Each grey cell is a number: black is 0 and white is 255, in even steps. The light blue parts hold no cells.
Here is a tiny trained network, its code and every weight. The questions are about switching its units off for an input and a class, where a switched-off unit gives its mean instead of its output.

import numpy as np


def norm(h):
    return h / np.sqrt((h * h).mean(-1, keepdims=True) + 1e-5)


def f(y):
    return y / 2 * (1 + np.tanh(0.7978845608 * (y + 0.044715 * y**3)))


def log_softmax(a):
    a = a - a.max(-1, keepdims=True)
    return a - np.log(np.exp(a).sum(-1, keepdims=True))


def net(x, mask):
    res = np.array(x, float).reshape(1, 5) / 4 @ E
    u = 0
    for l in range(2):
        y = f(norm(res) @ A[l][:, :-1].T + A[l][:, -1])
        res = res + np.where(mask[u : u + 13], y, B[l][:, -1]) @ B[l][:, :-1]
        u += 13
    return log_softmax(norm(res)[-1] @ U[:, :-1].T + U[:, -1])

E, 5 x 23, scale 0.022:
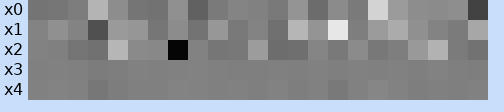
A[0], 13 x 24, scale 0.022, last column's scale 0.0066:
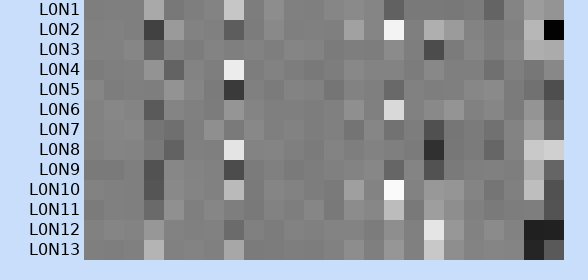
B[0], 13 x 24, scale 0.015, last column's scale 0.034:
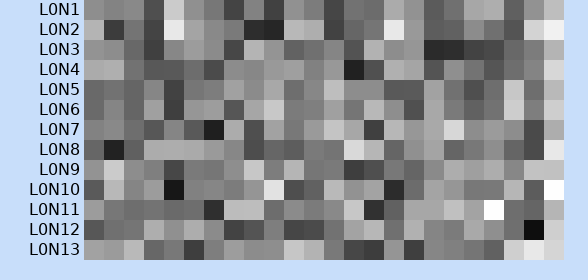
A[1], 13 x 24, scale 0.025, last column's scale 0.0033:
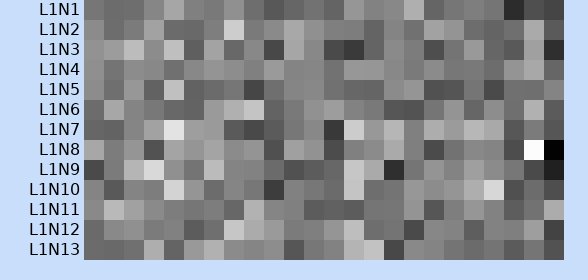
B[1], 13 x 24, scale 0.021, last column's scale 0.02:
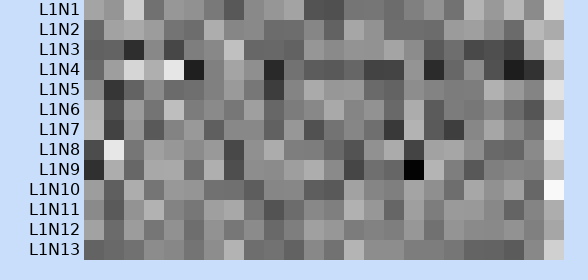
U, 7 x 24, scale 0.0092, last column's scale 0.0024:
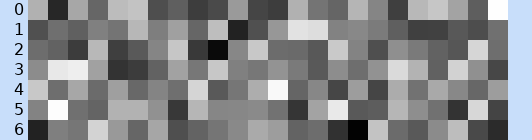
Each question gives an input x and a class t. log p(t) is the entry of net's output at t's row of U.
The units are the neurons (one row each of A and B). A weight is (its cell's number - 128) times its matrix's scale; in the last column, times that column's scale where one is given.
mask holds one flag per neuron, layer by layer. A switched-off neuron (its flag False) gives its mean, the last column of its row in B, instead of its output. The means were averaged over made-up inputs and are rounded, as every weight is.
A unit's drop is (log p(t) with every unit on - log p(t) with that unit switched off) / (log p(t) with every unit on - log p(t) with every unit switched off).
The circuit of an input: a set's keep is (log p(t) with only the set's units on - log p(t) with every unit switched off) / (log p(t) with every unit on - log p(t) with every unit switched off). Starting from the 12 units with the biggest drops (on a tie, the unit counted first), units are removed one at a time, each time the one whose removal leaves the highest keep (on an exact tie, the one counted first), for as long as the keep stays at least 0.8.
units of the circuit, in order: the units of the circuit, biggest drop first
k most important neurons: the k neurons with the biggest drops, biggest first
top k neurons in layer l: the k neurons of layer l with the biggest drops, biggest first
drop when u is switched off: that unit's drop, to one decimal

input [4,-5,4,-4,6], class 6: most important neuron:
[L0N2]
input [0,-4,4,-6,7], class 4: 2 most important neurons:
[L0N8; L0N12]
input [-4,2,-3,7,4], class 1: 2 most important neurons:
[L0N10; L0N8]
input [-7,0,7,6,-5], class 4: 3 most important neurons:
[L0N2; L0N5; L0N1]
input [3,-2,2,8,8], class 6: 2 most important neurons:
[L0N2; L0N12]
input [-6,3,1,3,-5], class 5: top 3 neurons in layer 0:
[L0N9; L0N2; L0N12]
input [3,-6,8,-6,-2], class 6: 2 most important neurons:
[L0N2; L1N9]
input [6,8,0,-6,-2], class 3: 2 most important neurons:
[L0N8; L0N10]
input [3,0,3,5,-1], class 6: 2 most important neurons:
[L0N2; L0N12]
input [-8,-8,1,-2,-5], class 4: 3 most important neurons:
[L0N2; L0N12; L0N9]
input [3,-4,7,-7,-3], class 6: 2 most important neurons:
[L0N2; L1N9]
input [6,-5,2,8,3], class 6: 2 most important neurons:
[L0N2; L0N12]
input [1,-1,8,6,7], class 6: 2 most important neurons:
[L0N13; L0N4]
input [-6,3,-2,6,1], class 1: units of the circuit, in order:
[L0N10]
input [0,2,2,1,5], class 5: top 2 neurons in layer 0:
[L0N2; L0N8]
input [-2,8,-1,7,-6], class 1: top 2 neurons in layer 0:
[L0N10; L0N6]
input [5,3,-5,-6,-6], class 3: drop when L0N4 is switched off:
0.0
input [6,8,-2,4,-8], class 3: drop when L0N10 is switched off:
0.3
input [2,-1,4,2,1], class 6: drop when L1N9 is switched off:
0.2
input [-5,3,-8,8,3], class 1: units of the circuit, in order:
[L0N10]
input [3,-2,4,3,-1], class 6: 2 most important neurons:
[L0N2; L1N9]
